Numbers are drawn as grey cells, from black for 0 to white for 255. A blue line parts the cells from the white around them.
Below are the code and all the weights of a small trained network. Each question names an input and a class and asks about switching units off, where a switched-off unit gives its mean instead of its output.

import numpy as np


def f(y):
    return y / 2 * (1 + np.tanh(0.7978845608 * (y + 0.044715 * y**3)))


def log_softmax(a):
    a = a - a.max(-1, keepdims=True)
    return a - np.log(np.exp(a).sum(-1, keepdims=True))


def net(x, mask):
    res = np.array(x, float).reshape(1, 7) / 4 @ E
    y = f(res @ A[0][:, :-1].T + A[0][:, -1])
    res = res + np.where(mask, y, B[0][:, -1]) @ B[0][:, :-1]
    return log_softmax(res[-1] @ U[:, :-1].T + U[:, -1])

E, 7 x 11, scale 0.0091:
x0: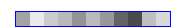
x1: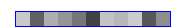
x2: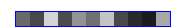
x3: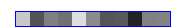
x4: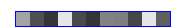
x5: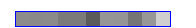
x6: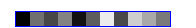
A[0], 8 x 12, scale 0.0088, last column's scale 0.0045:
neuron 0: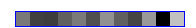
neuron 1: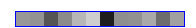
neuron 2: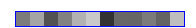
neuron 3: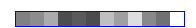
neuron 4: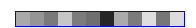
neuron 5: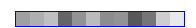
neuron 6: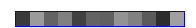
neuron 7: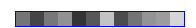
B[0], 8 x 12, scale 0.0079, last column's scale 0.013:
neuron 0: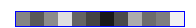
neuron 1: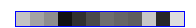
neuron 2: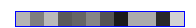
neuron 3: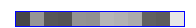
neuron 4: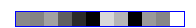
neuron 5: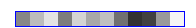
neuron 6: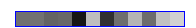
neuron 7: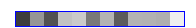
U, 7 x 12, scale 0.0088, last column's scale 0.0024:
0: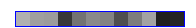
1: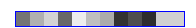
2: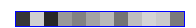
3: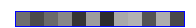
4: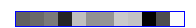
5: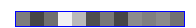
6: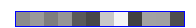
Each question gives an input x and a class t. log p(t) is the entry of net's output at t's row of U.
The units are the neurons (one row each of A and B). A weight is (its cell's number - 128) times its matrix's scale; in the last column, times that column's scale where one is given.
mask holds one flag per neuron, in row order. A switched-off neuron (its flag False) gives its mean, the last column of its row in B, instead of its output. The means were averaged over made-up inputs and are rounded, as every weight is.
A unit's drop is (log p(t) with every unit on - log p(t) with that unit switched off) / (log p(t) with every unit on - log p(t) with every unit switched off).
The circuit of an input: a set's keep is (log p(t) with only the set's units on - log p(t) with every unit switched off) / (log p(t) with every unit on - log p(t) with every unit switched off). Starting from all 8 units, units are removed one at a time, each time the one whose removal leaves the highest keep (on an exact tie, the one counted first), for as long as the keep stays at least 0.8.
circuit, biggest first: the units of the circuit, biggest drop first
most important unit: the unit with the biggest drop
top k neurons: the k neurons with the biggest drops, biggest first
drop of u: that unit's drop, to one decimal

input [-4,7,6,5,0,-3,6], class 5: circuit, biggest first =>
neuron 0
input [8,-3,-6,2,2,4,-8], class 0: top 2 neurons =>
neuron 2; neuron 1
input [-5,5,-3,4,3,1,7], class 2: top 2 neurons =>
neuron 7; neuron 3
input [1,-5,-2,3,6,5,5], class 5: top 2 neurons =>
neuron 0; neuron 3
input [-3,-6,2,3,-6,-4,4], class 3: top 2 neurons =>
neuron 5; neuron 1
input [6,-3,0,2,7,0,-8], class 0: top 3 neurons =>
neuron 2; neuron 1; neuron 7
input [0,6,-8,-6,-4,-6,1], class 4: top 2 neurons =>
neuron 3; neuron 7
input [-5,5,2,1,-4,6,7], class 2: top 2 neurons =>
neuron 7; neuron 5
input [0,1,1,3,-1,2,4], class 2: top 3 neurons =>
neuron 5; neuron 4; neuron 0
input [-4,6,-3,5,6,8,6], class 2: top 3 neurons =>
neuron 7; neuron 3; neuron 2
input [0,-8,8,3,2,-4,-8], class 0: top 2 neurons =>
neuron 2; neuron 1
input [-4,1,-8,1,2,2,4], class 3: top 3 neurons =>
neuron 6; neuron 0; neuron 5
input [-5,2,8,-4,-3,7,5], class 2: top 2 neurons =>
neuron 7; neuron 5
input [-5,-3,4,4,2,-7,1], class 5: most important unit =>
neuron 0
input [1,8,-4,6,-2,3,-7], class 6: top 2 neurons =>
neuron 4; neuron 1
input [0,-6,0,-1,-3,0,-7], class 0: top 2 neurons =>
neuron 1; neuron 2
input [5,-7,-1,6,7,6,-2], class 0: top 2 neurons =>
neuron 2; neuron 1
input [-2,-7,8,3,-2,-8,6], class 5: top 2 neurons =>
neuron 0; neuron 7
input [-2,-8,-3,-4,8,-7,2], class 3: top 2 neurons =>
neuron 6; neuron 0
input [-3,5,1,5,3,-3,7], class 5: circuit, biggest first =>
neuron 0
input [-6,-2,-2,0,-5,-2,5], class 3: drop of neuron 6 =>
0.5
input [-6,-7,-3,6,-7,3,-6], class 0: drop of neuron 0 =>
0.0
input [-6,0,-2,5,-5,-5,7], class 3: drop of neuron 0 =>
0.1
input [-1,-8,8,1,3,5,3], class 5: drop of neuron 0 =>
0.2
